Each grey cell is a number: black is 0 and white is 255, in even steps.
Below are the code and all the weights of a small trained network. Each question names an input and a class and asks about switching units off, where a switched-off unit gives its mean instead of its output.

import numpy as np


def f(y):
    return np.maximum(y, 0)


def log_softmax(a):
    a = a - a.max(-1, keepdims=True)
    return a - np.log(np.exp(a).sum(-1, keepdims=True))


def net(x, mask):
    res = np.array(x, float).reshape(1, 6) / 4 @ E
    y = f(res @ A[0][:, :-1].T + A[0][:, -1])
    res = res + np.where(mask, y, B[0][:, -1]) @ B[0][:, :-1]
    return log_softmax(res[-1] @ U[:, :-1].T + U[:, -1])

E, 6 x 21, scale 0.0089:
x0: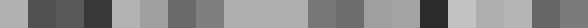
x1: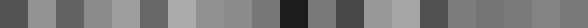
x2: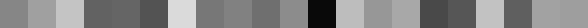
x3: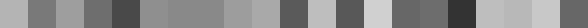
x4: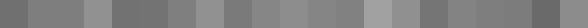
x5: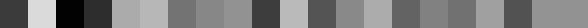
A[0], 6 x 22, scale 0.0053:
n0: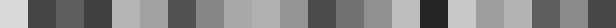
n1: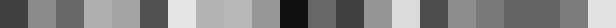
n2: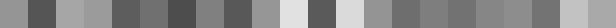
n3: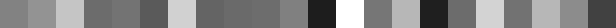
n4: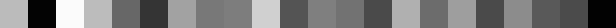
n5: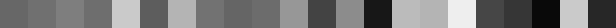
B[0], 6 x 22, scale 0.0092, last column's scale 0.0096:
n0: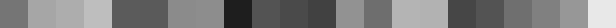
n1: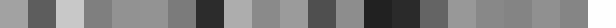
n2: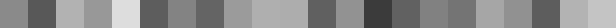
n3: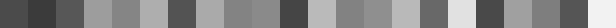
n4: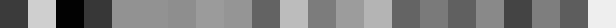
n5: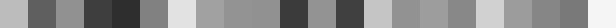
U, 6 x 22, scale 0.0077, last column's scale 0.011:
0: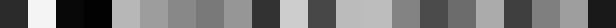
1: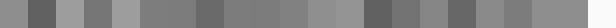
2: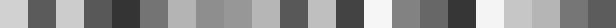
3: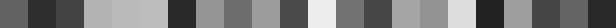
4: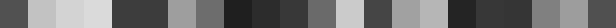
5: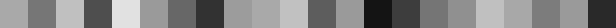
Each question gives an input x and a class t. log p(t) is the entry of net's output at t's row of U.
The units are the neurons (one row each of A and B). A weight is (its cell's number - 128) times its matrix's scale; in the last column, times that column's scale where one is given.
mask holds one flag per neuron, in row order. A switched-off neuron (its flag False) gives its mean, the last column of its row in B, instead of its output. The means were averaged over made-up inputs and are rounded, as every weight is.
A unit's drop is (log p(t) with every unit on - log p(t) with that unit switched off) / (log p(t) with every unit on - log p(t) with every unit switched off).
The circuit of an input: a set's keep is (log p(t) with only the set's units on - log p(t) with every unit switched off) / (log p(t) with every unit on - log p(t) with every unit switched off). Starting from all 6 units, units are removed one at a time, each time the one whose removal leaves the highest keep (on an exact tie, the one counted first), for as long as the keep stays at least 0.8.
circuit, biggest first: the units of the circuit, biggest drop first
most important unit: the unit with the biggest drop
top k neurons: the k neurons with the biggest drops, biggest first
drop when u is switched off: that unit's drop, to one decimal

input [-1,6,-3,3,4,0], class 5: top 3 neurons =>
[n1; n5; n3]
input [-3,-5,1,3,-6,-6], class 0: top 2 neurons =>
[n4; n1]
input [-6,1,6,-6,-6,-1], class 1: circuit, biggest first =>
[n0; n5]
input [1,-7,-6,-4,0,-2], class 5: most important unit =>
n3
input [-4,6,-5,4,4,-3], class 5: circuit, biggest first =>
[n1; n3; n5]
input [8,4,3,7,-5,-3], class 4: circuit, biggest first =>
[n0; n5]
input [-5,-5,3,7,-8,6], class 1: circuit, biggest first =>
[n4; n5]
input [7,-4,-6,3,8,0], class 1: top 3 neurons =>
[n3; n5; n0]
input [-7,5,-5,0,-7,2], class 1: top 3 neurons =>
[n0; n3; n1]
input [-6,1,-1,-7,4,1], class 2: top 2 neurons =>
[n5; n0]
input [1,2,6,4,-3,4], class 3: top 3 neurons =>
[n3; n5; n4]
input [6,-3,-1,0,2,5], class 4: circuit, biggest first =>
[n0; n4]
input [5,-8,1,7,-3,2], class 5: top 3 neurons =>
[n5; n2; n3]
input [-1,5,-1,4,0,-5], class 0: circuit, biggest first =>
[n4; n5]
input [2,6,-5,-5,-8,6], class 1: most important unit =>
n4
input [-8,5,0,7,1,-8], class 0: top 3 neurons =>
[n4; n0; n5]
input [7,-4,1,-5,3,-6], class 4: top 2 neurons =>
[n0; n1]
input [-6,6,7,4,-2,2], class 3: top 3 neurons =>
[n3; n0; n5]
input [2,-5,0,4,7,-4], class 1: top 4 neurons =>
[n5; n1; n2; n4]
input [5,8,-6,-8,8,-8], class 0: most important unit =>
n4
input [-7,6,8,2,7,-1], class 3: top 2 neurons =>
[n3; n0]
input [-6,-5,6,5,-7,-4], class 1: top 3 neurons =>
[n5; n0; n2]
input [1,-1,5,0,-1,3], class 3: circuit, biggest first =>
[n3; n4]
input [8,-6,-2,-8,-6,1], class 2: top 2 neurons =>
[n5; n1]
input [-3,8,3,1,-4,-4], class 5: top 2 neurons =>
[n1; n0]
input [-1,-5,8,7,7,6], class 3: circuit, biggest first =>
[n3; n5]
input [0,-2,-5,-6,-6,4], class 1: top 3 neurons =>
[n4; n3; n5]
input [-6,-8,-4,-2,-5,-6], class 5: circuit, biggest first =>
[n2]
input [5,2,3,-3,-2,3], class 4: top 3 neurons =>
[n0; n4; n2]
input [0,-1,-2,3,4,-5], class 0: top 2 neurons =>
[n4; n5]
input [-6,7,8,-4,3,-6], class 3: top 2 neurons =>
[n3; n0]
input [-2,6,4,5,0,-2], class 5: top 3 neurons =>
[n1; n5; n0]
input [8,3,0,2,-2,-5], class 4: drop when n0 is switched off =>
0.8
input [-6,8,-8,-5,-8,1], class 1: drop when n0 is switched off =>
0.2
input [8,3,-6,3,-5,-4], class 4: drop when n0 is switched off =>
0.7
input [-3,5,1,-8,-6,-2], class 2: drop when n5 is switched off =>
0.8
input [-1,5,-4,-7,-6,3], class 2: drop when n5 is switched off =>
0.7
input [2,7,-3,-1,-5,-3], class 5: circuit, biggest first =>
[n1]
